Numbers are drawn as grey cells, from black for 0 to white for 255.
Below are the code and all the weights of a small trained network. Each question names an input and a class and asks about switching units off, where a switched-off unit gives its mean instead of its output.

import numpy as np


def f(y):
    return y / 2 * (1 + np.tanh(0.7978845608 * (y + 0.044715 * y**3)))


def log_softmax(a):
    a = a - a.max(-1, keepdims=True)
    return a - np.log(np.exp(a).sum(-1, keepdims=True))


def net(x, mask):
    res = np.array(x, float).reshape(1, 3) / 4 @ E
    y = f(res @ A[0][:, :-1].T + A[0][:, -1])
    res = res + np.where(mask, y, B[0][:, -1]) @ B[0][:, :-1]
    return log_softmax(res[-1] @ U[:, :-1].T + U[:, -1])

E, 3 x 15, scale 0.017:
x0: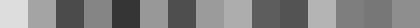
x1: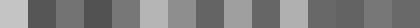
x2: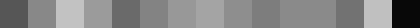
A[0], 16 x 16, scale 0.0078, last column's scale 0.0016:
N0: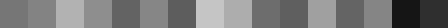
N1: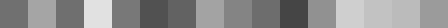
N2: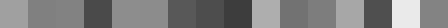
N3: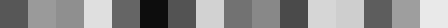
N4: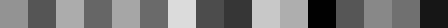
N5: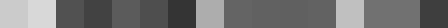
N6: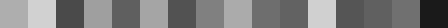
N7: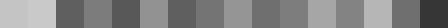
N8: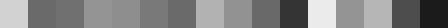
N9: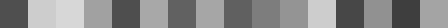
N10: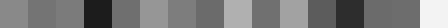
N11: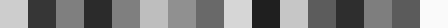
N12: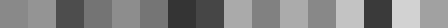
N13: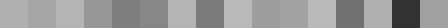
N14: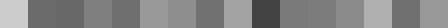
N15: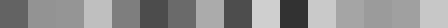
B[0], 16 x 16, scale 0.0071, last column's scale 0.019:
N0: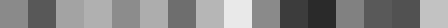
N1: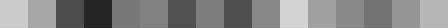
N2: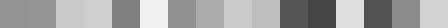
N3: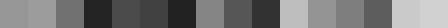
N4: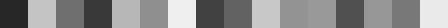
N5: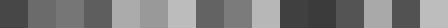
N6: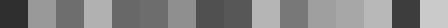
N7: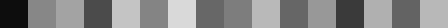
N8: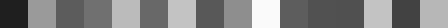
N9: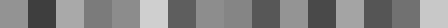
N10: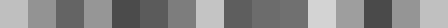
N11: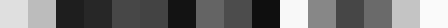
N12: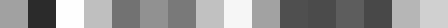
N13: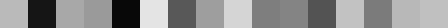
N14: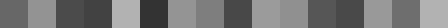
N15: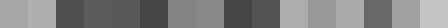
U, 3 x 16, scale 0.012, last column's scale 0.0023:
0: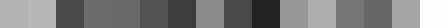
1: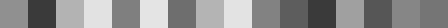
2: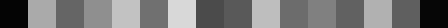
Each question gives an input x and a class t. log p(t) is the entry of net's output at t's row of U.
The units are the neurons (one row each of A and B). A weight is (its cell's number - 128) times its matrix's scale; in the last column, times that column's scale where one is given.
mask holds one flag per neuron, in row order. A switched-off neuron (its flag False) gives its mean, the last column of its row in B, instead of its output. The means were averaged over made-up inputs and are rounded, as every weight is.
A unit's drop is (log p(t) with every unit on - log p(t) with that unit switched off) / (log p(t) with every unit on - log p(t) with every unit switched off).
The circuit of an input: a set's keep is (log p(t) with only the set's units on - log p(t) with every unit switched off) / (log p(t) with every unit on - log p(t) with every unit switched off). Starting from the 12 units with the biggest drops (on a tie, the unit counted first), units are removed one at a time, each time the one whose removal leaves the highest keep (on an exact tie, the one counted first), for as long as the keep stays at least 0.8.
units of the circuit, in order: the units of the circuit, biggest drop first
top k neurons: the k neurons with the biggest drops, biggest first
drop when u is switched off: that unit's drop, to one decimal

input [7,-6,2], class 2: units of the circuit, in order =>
(N8)
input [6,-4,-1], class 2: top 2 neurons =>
(N11, N8)
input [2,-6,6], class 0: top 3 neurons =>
(N3, N15, N1)
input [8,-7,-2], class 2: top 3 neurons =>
(N8, N5, N11)
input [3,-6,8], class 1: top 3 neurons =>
(N0, N11, N9)
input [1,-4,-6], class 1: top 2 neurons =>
(N2, N12)
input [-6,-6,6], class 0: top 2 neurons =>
(N15, N3)
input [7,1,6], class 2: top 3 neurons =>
(N8, N7, N6)
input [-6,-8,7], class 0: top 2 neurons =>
(N3, N15)
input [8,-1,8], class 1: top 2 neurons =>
(N13, N0)
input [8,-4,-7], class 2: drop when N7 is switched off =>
0.3
